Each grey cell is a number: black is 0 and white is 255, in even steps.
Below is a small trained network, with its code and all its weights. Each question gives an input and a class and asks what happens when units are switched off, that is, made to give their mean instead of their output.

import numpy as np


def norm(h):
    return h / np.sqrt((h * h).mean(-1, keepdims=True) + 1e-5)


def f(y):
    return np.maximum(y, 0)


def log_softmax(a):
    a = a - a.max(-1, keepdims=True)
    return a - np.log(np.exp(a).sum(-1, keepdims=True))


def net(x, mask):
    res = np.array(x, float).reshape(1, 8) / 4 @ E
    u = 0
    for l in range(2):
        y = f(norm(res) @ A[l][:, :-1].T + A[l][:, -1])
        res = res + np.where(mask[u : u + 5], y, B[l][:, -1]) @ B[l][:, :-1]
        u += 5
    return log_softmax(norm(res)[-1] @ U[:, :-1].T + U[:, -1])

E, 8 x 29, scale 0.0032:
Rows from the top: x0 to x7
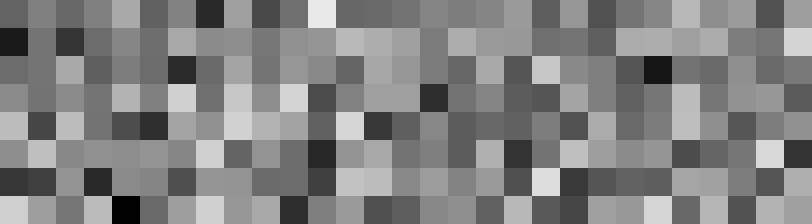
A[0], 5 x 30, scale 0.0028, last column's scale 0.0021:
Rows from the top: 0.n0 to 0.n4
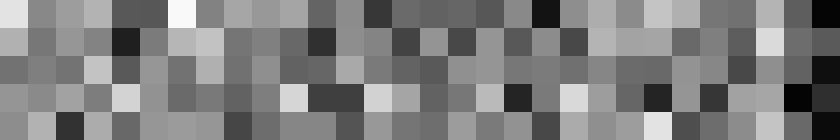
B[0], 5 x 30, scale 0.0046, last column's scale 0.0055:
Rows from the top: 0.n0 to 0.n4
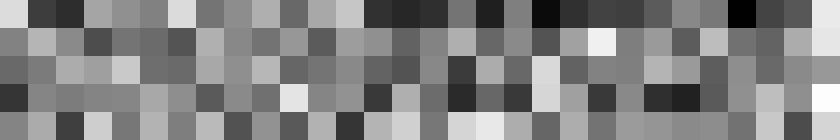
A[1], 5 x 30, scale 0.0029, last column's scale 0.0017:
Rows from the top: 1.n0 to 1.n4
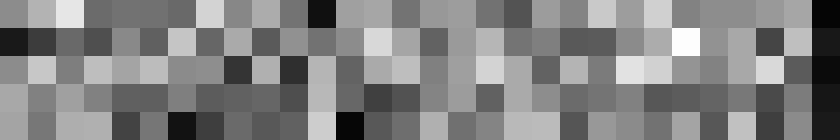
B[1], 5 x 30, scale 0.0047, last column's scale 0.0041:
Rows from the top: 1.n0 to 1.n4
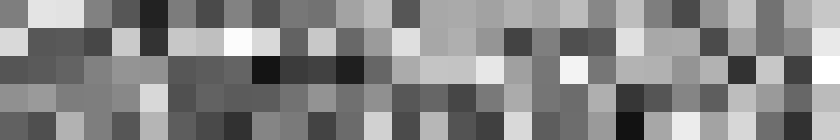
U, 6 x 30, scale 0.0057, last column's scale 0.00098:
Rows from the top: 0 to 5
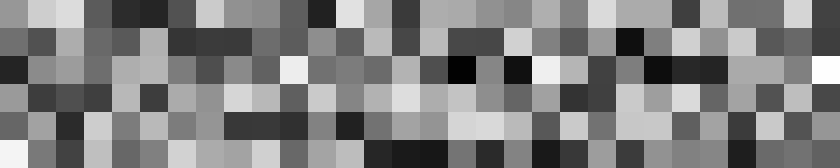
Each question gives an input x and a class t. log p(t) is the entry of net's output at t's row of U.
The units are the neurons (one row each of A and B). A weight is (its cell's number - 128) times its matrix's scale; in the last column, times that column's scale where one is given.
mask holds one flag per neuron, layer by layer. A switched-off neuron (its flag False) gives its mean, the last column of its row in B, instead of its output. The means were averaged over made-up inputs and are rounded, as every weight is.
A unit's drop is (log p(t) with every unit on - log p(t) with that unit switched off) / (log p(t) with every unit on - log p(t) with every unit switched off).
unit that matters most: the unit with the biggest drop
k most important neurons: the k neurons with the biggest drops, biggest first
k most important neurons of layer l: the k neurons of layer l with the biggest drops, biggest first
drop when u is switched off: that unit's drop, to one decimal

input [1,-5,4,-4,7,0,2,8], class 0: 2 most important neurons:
[0.n1; 1.n0]
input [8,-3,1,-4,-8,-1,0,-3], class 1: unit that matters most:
1.n4
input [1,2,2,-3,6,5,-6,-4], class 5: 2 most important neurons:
[0.n0; 1.n2]
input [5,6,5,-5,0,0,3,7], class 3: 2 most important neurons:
[1.n1; 0.n1]
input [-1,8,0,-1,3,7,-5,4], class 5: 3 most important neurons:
[0.n0; 0.n1; 1.n0]
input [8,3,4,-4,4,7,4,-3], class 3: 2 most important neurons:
[1.n1; 0.n3]
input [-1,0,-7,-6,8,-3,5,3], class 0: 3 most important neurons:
[0.n1; 1.n0; 0.n3]
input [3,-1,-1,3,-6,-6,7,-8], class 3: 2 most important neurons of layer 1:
[1.n1; 1.n3]
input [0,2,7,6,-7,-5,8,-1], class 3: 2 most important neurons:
[1.n1; 1.n3]
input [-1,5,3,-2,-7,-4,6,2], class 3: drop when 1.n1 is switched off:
0.2
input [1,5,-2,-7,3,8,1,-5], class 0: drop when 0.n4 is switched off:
0.7
